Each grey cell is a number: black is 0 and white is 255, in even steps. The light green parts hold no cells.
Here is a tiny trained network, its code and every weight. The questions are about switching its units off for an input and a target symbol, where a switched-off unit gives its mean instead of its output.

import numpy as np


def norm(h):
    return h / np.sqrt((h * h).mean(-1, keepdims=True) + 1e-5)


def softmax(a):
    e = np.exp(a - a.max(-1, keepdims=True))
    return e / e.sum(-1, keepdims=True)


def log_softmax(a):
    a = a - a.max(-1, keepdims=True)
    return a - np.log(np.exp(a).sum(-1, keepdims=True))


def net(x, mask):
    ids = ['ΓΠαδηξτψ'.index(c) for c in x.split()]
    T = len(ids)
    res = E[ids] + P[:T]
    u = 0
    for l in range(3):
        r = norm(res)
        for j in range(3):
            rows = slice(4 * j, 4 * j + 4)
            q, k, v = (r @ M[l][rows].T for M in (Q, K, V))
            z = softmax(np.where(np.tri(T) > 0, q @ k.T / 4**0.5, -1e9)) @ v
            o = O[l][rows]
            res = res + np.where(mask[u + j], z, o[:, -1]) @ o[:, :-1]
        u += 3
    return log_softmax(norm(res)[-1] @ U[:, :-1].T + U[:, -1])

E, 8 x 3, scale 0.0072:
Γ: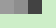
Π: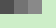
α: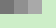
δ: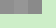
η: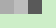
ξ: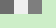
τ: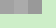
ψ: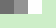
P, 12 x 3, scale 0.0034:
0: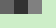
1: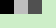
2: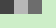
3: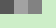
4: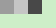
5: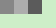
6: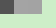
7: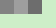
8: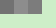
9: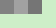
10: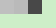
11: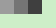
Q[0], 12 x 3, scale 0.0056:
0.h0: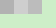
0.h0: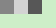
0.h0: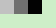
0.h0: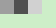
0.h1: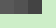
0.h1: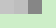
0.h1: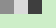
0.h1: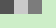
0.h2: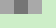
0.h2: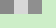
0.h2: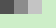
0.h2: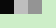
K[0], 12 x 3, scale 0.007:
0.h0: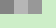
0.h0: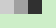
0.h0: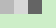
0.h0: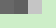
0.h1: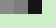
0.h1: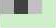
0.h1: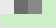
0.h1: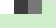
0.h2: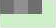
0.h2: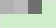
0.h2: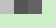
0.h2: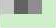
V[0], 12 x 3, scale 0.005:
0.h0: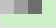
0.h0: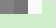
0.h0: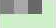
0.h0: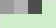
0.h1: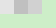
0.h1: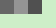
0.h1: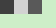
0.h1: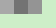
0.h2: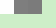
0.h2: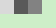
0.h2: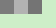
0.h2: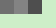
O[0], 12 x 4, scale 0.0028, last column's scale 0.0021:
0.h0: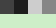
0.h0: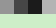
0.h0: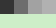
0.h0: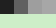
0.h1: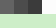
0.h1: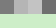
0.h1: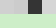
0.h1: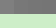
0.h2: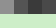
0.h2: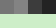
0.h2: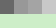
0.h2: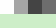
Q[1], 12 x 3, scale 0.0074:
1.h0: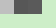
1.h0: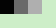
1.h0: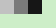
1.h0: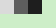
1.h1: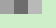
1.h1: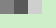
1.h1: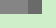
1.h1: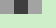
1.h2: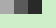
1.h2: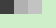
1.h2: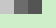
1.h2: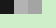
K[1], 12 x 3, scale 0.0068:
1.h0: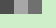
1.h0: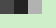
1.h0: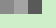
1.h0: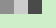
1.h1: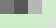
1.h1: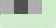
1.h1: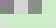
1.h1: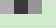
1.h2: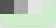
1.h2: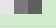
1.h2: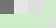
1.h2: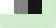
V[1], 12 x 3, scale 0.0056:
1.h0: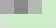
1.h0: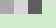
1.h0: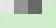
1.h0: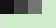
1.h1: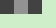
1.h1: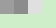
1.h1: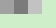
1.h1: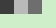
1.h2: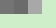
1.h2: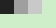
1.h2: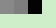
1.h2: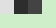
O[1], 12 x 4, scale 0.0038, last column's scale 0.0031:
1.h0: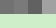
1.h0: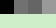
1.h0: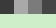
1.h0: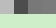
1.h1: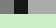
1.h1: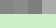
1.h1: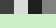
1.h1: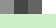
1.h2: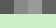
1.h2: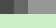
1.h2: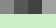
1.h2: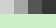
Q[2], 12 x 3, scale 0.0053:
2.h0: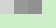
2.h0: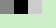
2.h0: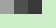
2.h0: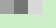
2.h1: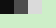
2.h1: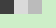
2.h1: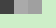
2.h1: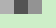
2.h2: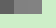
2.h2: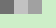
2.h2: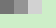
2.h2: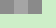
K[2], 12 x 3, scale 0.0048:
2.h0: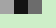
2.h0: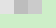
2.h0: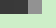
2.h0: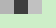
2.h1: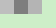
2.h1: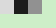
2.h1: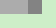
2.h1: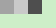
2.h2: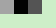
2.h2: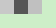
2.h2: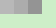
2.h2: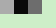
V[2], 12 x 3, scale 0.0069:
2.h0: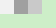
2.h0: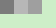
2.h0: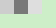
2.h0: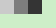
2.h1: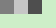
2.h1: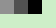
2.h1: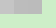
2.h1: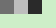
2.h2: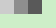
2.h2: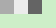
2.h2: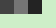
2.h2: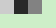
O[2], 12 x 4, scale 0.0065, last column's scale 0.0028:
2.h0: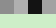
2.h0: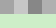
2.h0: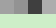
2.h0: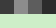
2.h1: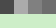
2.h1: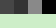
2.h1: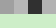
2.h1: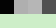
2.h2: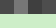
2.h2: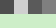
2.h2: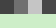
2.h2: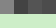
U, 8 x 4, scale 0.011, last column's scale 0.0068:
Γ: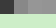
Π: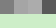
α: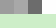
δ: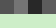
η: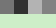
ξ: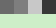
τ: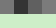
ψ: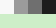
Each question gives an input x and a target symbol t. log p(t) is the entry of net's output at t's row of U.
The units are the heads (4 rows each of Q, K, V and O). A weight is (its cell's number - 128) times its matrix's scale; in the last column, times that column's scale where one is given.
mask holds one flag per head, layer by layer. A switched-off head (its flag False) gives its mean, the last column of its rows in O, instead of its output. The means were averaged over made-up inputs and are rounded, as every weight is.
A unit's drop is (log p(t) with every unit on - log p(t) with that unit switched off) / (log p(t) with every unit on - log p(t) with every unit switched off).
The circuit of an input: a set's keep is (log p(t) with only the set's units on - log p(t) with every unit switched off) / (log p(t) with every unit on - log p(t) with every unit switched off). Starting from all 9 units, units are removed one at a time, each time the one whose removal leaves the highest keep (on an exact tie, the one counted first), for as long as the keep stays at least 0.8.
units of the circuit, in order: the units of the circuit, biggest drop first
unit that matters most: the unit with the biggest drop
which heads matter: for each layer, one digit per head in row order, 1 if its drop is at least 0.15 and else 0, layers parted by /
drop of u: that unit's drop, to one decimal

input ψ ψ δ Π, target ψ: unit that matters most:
1.h0
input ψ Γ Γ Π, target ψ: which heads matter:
110 / 101 / 000
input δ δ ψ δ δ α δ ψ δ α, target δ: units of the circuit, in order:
(1.h2, 0.h0, 2.h1)
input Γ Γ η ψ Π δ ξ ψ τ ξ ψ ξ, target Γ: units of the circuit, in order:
(2.h1, 2.h0)
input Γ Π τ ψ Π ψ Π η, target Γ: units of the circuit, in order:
(1.h2, 2.h1)
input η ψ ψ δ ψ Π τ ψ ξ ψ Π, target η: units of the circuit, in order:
(0.h0, 1.h2, 2.h0)
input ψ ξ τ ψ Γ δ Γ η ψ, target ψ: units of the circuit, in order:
(1.h0, 1.h2)
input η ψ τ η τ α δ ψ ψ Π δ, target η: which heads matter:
101 / 000 / 000
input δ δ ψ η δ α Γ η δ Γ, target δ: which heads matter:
110 / 111 / 100
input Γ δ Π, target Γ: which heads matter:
011 / 101 / 010
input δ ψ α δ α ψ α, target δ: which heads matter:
110 / 001 / 000
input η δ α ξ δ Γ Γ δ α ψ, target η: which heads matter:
101 / 011 / 000
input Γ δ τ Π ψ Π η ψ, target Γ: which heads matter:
011 / 101 / 010
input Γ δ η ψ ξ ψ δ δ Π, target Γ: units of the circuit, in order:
(2.h1)
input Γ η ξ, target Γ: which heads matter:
001 / 101 / 010
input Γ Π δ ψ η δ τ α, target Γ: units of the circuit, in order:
(1.h2, 2.h1)
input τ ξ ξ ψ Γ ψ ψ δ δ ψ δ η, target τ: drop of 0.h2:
0.3
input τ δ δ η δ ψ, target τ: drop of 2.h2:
0.1
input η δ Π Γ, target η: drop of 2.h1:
0.0
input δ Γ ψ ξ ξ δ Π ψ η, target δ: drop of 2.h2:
0.1
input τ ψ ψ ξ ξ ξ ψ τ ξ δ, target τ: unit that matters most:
0.h1
